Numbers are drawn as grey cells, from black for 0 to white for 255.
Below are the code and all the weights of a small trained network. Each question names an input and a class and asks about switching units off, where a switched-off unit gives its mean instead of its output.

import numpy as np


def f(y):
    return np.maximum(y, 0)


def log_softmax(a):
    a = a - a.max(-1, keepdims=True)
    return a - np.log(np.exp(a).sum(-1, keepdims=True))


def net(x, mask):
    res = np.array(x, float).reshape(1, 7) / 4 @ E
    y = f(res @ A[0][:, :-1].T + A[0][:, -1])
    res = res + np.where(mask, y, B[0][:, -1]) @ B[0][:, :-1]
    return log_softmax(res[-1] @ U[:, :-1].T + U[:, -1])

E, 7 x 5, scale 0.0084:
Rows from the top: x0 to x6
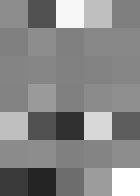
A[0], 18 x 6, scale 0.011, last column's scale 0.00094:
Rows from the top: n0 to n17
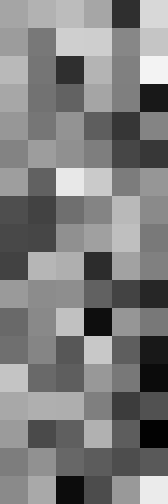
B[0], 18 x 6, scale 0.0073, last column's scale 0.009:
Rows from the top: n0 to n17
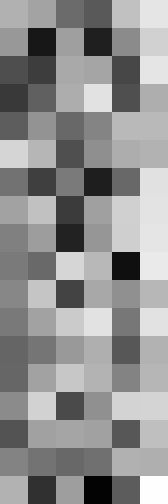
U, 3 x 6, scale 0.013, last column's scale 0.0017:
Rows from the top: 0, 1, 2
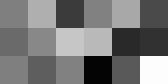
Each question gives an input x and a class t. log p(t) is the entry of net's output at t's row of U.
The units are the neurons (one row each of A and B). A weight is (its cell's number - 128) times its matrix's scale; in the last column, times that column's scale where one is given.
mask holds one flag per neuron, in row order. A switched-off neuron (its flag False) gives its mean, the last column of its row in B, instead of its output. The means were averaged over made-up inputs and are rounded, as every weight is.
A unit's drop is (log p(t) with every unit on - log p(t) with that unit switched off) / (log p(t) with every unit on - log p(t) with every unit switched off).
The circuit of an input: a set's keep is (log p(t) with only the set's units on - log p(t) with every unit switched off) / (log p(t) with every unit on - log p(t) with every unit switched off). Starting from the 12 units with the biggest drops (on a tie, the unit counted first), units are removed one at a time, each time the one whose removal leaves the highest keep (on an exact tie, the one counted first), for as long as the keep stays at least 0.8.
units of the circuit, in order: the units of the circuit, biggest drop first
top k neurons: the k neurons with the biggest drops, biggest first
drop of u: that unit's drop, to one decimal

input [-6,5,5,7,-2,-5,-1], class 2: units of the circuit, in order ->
n17
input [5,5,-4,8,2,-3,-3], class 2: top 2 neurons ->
n1, n6
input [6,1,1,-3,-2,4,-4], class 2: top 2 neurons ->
n6, n1
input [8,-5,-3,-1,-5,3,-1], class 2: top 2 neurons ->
n6, n1
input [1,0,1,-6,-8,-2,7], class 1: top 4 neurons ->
n9, n11, n14, n0
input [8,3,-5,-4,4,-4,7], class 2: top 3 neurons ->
n6, n1, n14
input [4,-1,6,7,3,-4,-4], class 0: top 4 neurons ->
n17, n14, n9, n0
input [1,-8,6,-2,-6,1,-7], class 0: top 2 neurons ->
n14, n0
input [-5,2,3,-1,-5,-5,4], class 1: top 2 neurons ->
n9, n11
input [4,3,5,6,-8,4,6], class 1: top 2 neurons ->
n9, n11
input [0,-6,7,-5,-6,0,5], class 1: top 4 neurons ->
n9, n11, n14, n0
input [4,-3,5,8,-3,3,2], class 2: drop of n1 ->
0.5
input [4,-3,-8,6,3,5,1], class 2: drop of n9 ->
0.3
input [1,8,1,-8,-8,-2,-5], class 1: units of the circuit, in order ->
n11
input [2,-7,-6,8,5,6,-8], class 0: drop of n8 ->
0.0
